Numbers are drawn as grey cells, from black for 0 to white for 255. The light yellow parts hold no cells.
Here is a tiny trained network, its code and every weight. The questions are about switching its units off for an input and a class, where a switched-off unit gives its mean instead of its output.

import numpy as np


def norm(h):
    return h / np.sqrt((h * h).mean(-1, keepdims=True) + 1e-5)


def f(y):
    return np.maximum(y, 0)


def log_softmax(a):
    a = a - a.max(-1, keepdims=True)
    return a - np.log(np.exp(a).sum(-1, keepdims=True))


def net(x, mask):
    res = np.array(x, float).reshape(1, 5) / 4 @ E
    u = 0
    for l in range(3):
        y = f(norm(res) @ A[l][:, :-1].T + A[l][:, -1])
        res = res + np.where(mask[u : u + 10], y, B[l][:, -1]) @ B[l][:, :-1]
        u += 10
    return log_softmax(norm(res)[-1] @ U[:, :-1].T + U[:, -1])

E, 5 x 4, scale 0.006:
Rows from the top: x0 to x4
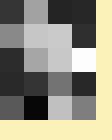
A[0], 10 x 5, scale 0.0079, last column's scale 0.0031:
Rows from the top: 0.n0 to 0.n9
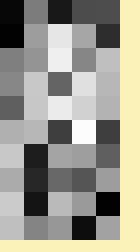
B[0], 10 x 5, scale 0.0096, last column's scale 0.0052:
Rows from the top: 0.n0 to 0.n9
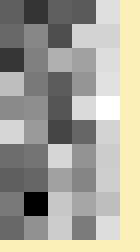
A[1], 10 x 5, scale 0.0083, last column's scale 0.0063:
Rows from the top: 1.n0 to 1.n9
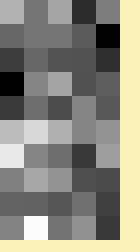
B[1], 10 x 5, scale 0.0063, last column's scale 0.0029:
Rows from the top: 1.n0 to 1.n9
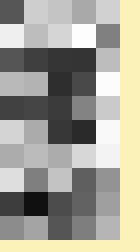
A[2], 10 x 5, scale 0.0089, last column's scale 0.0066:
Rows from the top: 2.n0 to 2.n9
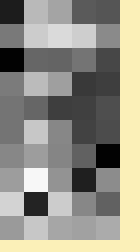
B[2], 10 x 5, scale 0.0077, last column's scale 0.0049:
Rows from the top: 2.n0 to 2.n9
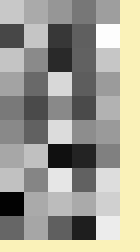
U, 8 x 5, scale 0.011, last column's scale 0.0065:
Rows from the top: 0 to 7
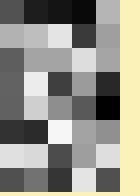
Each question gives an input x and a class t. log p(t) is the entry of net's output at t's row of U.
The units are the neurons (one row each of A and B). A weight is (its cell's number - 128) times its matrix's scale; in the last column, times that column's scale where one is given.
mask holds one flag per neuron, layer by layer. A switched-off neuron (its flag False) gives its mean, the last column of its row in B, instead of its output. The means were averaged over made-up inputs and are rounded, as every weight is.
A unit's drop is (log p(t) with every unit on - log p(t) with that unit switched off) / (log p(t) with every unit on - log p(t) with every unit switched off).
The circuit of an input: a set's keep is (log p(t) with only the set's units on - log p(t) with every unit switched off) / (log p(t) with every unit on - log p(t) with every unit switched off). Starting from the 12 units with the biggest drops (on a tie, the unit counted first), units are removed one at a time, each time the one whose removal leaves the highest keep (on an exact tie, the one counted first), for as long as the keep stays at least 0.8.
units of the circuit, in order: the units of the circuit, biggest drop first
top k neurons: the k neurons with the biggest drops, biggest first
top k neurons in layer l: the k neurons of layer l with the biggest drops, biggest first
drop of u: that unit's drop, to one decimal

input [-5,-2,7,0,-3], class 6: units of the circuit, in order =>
[0.n5, 0.n3]
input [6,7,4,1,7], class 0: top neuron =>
[0.n0]
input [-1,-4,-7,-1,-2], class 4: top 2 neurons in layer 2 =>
[2.n1, 2.n9]
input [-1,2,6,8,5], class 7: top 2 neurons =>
[0.n1, 2.n2]
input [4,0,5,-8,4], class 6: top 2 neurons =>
[0.n5, 0.n3]
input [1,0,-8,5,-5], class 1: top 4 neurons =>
[0.n9, 0.n1, 0.n4, 1.n0]
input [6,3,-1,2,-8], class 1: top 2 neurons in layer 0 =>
[0.n1, 0.n4]
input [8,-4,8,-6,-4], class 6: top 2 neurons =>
[0.n5, 0.n3]
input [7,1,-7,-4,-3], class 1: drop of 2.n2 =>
0.0
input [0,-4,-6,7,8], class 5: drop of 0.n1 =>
0.1
